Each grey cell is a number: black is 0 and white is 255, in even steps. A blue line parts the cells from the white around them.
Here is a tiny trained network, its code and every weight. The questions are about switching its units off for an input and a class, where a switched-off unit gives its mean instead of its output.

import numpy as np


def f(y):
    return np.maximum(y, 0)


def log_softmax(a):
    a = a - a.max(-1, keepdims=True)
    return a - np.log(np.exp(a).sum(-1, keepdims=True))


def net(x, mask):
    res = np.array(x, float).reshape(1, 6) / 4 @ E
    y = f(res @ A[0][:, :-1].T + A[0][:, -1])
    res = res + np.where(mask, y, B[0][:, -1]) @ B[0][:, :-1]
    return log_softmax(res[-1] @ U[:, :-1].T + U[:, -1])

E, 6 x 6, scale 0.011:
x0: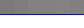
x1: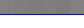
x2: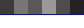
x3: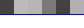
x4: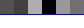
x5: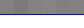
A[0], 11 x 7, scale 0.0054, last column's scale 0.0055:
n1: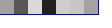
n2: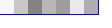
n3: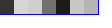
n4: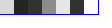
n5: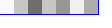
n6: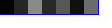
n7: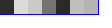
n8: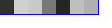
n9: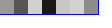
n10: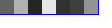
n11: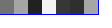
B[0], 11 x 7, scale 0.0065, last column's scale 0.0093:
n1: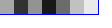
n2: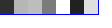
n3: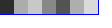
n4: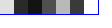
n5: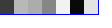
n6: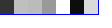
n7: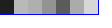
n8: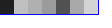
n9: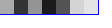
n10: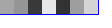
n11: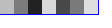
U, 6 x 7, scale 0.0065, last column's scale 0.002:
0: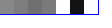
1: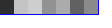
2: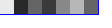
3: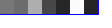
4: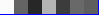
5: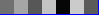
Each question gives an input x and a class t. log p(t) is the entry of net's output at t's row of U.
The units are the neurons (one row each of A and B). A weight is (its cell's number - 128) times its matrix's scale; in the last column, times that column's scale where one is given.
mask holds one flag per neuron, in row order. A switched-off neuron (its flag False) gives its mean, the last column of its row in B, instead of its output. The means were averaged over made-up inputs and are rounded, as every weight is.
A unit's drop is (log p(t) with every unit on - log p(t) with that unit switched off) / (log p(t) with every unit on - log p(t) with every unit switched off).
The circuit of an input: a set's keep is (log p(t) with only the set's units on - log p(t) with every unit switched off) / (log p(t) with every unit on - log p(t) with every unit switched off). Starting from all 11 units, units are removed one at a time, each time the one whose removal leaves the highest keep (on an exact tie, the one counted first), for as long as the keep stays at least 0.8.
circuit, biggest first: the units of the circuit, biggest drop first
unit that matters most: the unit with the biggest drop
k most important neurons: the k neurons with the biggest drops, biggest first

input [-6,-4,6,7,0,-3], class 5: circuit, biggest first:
(n2, n10)
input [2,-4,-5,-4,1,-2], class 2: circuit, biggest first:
(n6, n1)
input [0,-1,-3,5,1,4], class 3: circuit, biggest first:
(n6, n9)
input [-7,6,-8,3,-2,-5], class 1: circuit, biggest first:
(n2, n4)
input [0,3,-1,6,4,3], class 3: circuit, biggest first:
(n5, n2)
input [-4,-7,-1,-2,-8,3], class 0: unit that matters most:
n5
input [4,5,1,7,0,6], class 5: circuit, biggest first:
(n2, n5)
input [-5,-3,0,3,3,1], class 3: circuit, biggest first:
(n5, n2)
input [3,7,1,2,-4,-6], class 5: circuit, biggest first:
(n6, n10)
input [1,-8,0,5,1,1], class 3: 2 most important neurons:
(n5, n2)
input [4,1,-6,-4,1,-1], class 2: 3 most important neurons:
(n6, n9, n1)
